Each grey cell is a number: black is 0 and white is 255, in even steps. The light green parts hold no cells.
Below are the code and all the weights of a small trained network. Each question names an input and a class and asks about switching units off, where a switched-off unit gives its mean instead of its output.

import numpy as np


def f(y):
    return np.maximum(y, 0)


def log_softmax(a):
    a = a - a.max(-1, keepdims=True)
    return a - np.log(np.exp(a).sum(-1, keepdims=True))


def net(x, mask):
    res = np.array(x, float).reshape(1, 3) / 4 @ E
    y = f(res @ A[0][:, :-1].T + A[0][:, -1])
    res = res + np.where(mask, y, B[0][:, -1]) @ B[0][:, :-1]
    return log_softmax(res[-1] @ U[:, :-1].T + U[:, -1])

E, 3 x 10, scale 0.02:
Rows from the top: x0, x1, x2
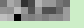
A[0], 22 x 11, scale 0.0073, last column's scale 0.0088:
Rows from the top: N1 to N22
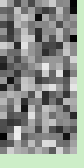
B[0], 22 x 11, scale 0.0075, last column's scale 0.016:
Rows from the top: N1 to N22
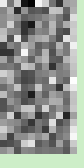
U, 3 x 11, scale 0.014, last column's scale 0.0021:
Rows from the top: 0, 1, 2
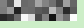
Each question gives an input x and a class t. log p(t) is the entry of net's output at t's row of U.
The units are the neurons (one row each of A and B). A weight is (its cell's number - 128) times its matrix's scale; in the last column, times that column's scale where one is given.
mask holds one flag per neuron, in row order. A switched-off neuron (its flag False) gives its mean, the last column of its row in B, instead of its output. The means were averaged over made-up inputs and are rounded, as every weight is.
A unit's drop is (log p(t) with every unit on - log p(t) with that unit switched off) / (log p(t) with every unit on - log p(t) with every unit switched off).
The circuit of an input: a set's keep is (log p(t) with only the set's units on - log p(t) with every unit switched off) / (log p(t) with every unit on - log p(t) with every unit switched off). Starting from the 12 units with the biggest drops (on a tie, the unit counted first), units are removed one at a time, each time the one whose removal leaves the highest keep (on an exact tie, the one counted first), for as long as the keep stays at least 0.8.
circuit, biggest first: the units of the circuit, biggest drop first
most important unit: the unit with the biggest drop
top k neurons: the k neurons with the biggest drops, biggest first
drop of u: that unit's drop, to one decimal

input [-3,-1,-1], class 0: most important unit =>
N2
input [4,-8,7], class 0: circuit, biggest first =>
[N1; N13]
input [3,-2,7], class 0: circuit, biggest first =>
[N1; N12]
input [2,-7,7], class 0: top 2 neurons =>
[N1; N13]
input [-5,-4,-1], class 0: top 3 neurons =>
[N6; N13; N9]
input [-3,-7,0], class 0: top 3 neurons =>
[N13; N9; N6]
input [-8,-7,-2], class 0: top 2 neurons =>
[N6; N13]
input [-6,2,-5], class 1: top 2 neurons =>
[N2; N12]
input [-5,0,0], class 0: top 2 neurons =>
[N6; N2]
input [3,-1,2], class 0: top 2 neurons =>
[N12; N2]
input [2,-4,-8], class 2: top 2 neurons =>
[N21; N16]
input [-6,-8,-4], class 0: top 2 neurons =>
[N6; N13]
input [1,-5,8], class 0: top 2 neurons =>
[N1; N13]
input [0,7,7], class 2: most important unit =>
N7
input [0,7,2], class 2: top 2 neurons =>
[N12; N19]
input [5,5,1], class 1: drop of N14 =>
0.2
